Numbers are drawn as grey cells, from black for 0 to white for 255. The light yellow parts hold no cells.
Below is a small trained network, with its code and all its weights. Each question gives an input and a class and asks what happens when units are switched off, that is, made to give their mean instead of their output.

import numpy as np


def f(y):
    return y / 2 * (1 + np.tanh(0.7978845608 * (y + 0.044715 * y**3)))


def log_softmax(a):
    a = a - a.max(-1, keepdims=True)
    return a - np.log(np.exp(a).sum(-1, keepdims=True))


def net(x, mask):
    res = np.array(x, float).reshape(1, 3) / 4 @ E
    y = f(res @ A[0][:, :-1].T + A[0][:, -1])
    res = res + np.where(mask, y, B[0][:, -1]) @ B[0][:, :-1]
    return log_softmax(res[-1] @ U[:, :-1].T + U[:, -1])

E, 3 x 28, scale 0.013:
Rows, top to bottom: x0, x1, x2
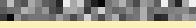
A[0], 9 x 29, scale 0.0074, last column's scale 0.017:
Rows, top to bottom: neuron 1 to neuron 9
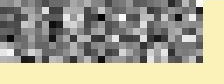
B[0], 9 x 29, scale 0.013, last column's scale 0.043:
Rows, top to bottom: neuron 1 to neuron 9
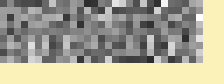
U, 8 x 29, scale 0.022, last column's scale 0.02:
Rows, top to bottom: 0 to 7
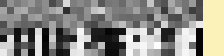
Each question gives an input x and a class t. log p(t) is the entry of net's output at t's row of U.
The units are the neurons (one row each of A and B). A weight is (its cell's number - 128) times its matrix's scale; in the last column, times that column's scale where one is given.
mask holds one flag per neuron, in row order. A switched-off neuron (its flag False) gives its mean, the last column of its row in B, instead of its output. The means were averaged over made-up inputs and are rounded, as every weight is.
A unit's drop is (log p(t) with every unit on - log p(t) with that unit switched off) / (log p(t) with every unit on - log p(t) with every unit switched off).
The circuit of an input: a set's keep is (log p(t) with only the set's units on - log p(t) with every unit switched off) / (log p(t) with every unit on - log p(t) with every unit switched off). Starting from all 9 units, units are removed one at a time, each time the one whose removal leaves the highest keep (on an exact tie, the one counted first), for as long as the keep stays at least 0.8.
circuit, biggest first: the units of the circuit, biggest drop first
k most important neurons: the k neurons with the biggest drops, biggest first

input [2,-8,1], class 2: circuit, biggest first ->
[neuron 9]
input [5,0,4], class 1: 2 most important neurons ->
[neuron 3; neuron 8]
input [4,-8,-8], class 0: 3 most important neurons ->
[neuron 8; neuron 7; neuron 4]
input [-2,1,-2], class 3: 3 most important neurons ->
[neuron 3; neuron 6; neuron 9]
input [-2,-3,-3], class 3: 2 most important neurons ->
[neuron 3; neuron 6]
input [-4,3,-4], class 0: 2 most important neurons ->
[neuron 3; neuron 1]
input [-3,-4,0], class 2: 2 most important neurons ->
[neuron 3; neuron 6]
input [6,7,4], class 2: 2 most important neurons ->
[neuron 4; neuron 2]
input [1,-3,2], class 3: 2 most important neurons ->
[neuron 4; neuron 3]
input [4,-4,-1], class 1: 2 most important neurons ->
[neuron 3; neuron 4]
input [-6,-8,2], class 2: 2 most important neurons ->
[neuron 3; neuron 9]
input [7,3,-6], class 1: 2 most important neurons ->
[neuron 3; neuron 6]
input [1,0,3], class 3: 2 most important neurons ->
[neuron 8; neuron 7]
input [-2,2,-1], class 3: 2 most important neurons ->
[neuron 3; neuron 9]
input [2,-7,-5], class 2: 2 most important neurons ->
[neuron 9; neuron 6]
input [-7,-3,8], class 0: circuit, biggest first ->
[neuron 3]
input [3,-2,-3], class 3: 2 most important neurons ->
[neuron 6; neuron 1]
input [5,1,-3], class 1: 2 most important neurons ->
[neuron 3; neuron 6]
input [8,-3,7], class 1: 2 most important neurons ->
[neuron 3; neuron 8]
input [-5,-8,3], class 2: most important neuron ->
[neuron 3]
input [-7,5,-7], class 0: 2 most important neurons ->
[neuron 3; neuron 7]
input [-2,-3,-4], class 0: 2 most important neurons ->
[neuron 3; neuron 1]
